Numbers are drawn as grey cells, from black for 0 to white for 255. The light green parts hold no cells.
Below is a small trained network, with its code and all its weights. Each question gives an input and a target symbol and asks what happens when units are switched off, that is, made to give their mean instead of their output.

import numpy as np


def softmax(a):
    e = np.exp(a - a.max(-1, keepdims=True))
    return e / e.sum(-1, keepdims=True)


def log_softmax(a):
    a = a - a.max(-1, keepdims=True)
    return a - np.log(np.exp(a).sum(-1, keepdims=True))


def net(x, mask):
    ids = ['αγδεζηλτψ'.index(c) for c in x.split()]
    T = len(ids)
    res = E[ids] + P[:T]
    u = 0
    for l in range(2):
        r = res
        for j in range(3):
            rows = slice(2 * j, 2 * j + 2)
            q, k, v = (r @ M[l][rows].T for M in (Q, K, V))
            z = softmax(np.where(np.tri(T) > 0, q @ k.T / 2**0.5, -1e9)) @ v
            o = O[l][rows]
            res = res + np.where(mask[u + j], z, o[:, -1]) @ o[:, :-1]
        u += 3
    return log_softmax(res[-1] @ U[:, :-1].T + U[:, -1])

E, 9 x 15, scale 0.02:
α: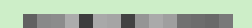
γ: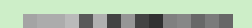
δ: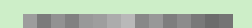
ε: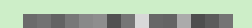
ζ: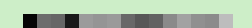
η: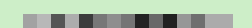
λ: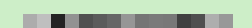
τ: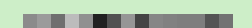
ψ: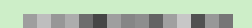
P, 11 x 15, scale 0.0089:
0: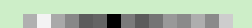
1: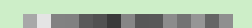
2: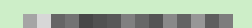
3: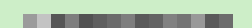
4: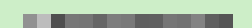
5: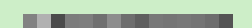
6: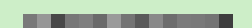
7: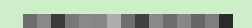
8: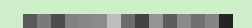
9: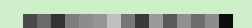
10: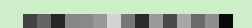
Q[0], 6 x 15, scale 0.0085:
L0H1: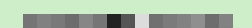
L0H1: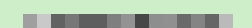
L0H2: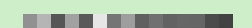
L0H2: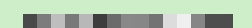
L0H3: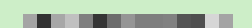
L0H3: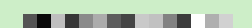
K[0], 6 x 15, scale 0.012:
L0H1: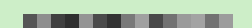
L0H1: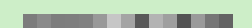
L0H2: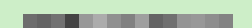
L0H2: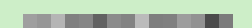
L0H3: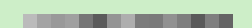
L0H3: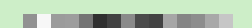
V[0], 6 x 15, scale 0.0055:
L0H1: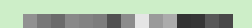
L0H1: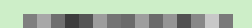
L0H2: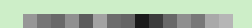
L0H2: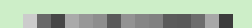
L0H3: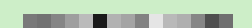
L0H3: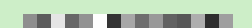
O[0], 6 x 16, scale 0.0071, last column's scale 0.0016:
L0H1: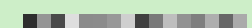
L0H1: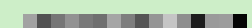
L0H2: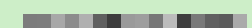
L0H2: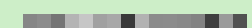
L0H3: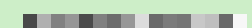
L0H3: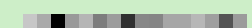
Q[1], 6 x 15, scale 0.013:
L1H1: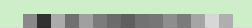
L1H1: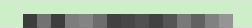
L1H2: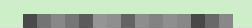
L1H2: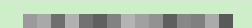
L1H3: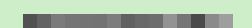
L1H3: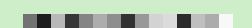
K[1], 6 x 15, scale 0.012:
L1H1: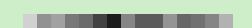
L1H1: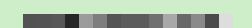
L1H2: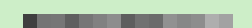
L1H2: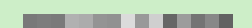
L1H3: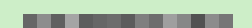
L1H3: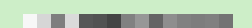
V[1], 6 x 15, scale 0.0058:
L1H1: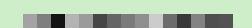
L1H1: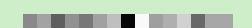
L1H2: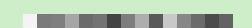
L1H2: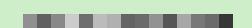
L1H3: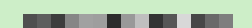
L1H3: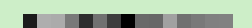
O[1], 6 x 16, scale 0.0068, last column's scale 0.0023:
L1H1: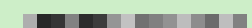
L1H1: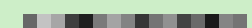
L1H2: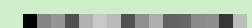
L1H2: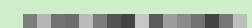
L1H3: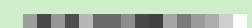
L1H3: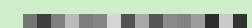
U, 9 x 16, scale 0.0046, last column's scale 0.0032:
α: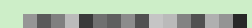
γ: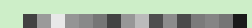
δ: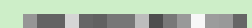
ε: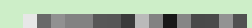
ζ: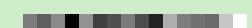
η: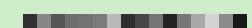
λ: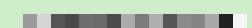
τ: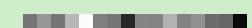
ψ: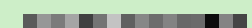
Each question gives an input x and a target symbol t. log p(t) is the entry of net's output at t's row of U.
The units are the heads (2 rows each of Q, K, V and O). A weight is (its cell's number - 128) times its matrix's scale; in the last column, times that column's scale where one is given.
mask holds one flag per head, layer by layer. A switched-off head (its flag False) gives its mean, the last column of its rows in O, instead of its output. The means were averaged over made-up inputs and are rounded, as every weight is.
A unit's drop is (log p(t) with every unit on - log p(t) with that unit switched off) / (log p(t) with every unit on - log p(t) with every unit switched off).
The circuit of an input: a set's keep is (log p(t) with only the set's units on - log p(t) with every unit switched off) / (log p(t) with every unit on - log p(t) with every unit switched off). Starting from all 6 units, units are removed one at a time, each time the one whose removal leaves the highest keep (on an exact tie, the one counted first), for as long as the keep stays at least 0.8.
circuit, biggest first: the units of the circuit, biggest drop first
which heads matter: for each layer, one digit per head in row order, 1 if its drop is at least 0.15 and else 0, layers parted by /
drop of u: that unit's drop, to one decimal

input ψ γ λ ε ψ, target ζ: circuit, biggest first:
(L1H3)
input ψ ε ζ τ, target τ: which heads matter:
001 / 101
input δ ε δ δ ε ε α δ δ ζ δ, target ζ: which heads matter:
010 / 011
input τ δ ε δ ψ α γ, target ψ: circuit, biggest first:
(L1H3, L1H1)
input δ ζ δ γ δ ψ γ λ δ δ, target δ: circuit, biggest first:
(L1H3, L1H1, L0H2)
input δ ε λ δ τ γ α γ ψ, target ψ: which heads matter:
000 / 101
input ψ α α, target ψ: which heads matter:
000 / 001
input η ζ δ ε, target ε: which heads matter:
101 / 101
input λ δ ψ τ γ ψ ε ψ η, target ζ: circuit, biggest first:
(L1H3, L0H2)
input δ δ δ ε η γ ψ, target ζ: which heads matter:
001 / 001
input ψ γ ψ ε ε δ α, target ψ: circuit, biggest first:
(L1H1, L1H3)
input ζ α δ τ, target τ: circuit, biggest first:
(L1H1, L0H2)
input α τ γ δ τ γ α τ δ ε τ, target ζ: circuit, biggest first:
(L1H3, L0H3)
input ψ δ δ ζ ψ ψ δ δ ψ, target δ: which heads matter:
000 / 001
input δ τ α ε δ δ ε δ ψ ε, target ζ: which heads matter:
000 / 001
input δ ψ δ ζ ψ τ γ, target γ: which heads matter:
010 / 101
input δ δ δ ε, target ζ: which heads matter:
001 / 001
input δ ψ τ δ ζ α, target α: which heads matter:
011 / 010
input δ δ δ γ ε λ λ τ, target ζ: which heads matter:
000 / 001
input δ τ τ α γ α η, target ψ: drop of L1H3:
0.5
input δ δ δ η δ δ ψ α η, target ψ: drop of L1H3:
0.4
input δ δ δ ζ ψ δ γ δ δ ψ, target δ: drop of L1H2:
0.1
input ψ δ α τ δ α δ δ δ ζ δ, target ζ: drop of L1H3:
0.4
